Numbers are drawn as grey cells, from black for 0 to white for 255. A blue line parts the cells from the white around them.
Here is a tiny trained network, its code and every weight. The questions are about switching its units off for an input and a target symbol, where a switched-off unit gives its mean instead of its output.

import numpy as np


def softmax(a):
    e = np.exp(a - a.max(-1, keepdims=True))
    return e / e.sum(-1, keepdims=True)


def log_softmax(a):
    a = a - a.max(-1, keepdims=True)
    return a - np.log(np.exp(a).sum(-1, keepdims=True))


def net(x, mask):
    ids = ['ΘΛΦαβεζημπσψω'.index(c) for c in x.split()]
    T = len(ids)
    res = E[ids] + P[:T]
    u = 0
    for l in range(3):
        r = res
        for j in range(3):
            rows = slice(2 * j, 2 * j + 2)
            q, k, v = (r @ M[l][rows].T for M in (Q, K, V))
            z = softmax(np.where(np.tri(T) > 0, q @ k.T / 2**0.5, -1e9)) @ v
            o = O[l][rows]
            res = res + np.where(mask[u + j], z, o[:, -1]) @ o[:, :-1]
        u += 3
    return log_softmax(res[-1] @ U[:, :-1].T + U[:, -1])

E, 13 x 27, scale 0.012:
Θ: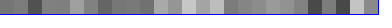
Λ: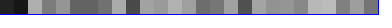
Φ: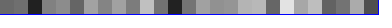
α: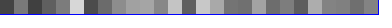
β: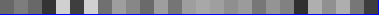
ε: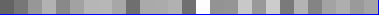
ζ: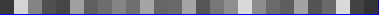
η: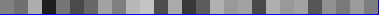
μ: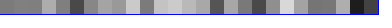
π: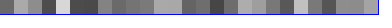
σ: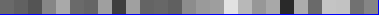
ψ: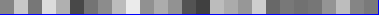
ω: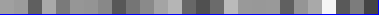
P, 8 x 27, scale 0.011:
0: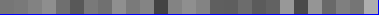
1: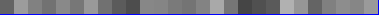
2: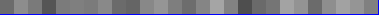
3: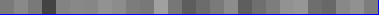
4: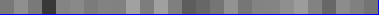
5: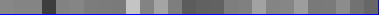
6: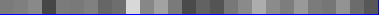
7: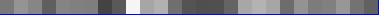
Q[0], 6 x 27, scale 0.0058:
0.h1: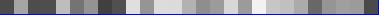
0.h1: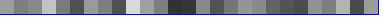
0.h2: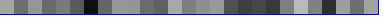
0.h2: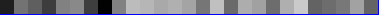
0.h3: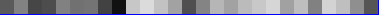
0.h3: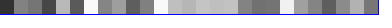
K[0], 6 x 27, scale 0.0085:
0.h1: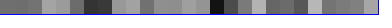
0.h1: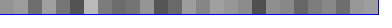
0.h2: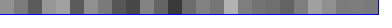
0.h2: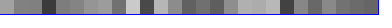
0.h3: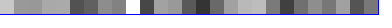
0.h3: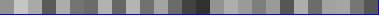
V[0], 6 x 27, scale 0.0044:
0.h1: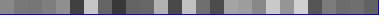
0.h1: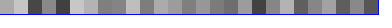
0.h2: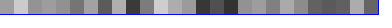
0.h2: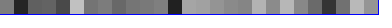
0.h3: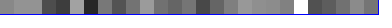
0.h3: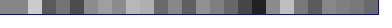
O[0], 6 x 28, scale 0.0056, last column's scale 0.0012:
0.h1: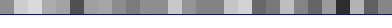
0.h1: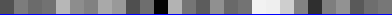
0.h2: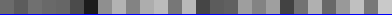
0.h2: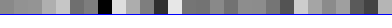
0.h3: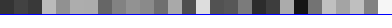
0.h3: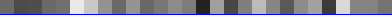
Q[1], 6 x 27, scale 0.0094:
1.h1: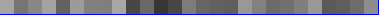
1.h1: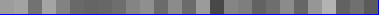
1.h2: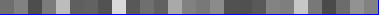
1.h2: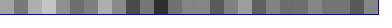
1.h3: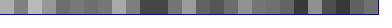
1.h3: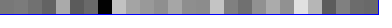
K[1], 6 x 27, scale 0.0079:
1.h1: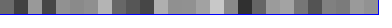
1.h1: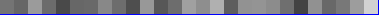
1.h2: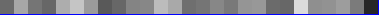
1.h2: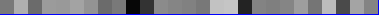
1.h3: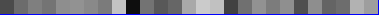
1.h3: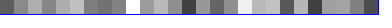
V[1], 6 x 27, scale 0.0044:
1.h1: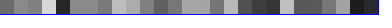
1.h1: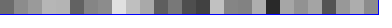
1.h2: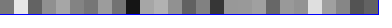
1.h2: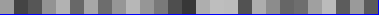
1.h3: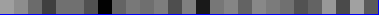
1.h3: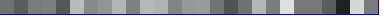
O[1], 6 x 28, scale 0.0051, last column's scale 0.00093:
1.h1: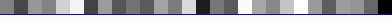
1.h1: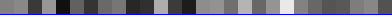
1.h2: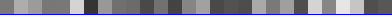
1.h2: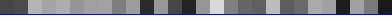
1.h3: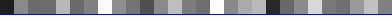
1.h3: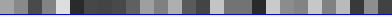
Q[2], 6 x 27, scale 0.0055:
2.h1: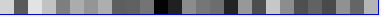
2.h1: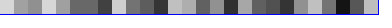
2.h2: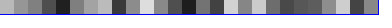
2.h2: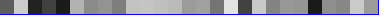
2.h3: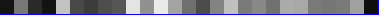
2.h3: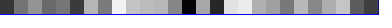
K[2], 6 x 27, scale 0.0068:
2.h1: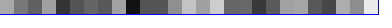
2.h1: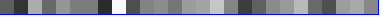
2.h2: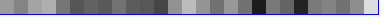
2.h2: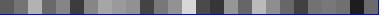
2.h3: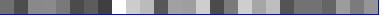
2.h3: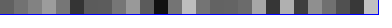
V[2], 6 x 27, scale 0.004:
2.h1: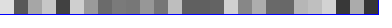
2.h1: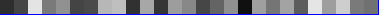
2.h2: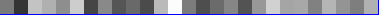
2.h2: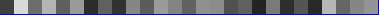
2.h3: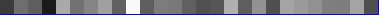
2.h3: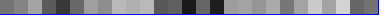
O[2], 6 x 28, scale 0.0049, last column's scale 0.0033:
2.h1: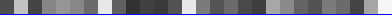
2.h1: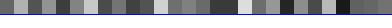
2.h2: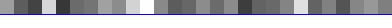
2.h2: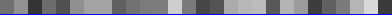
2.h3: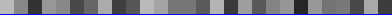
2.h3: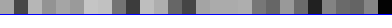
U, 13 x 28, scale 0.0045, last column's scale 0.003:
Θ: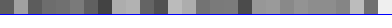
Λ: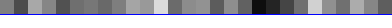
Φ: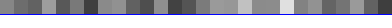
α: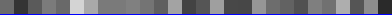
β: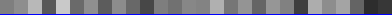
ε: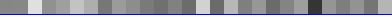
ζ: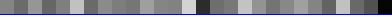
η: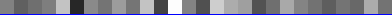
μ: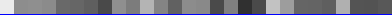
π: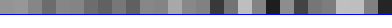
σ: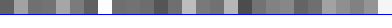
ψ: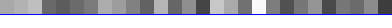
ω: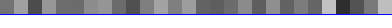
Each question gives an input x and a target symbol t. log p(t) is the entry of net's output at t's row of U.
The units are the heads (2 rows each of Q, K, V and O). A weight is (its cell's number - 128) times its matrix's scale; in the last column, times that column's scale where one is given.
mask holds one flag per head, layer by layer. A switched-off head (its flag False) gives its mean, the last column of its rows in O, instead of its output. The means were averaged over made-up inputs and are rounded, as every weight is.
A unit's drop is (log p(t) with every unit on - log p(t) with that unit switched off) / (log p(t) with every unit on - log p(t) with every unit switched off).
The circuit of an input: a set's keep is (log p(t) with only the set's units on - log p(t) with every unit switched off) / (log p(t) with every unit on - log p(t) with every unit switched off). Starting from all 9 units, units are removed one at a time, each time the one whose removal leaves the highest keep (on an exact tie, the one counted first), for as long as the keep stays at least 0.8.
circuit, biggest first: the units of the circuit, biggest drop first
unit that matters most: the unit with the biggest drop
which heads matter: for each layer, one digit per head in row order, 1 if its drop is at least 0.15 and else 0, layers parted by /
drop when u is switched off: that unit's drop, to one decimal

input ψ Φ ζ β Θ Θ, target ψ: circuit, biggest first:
[0.h3; 1.h3]
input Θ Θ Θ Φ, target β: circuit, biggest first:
[2.h2; 1.h2; 0.h2]
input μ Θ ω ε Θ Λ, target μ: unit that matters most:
1.h3
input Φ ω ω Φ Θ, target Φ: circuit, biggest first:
[1.h1; 0.h2]
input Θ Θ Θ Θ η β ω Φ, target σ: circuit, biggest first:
[2.h1; 0.h2]
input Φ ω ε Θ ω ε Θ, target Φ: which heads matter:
011 / 100 / 000
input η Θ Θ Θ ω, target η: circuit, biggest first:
[1.h2; 0.h3; 2.h3]
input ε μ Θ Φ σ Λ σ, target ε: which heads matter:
000 / 001 / 001
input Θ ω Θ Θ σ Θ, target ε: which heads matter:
010 / 001 / 000
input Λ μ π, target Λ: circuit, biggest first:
[0.h1; 2.h1]
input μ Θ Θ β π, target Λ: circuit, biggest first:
[2.h2; 1.h1; 2.h1; 0.h2]
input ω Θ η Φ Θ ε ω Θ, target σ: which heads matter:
000 / 000 / 100
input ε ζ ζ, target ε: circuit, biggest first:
[2.h3; 1.h3]
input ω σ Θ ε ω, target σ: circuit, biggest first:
[2.h1]
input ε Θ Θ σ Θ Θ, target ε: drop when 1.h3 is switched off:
0.3
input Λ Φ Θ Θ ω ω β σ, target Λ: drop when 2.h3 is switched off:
0.0
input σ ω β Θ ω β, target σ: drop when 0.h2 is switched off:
0.2
